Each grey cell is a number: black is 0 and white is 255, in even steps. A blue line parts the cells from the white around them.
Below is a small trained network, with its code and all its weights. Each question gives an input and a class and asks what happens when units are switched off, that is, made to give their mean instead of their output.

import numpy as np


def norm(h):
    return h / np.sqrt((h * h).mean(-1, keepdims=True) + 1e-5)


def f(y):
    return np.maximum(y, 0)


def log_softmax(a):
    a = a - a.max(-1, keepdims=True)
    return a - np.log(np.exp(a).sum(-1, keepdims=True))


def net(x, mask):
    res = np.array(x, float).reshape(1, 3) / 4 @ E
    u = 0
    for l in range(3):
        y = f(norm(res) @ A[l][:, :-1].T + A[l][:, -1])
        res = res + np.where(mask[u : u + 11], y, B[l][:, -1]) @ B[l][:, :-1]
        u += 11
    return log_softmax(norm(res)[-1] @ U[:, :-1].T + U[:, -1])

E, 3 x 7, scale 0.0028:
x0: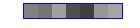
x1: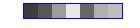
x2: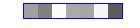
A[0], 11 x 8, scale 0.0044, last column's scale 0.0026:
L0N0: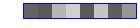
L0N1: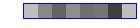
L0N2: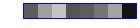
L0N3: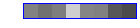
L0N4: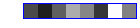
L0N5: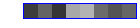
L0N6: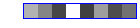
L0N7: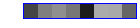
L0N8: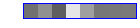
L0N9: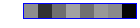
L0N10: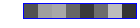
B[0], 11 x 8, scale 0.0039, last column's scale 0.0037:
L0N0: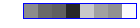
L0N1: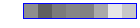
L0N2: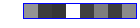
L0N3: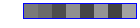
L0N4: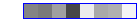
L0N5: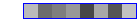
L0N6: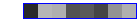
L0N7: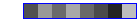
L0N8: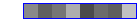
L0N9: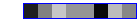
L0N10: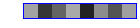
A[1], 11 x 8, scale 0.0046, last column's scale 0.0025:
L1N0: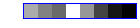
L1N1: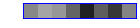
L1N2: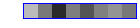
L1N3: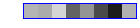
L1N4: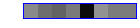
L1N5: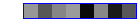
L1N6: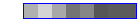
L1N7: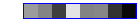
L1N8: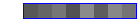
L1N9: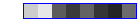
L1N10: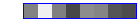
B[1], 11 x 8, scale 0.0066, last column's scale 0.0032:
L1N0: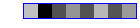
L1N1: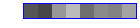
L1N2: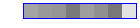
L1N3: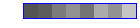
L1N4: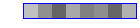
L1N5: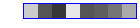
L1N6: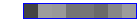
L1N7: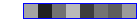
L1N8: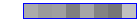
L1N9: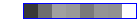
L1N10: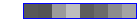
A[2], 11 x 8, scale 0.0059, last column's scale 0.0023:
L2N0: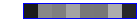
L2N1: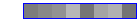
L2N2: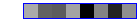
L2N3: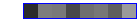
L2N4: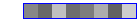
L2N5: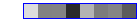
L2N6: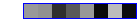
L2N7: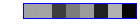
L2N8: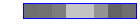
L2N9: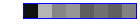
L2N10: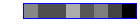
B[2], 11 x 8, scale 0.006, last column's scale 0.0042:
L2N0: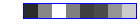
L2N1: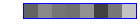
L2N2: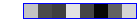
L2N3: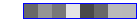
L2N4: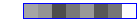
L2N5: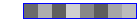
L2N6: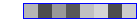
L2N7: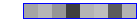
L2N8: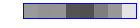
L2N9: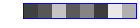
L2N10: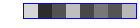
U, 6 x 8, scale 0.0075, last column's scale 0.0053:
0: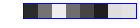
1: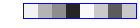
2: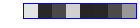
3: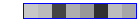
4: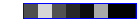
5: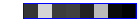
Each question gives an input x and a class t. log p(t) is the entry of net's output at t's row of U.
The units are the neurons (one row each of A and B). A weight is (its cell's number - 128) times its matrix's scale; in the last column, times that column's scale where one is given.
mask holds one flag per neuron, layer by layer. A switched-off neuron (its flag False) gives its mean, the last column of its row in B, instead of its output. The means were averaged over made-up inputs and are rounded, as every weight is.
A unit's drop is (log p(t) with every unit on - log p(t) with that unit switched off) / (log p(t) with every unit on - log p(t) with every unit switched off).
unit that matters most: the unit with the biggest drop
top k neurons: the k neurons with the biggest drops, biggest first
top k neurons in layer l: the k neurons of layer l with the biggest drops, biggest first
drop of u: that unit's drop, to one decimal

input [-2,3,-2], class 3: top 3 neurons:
L1N9, L0N4, L1N8
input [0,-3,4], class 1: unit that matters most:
L0N1
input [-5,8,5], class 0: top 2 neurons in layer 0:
L0N0, L0N6
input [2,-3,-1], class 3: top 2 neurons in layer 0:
L0N1, L0N7
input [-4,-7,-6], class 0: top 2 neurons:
L1N9, L0N0
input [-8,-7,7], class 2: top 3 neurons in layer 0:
L0N4, L0N0, L0N6
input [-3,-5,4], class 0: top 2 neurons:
L0N4, L0N0
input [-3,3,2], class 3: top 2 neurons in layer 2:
L2N0, L2N4
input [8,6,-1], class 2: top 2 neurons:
L0N10, L0N7
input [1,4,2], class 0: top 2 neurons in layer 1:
L1N2, L1N4
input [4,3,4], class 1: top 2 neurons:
L1N9, L0N0
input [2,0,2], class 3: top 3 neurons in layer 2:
L2N6, L2N2, L2N10
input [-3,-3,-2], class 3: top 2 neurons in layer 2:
L2N0, L2N6
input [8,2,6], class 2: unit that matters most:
L0N4
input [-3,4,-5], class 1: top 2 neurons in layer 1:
L1N9, L1N3
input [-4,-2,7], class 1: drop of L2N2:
0.2
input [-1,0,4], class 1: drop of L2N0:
0.1
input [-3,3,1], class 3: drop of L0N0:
1.3
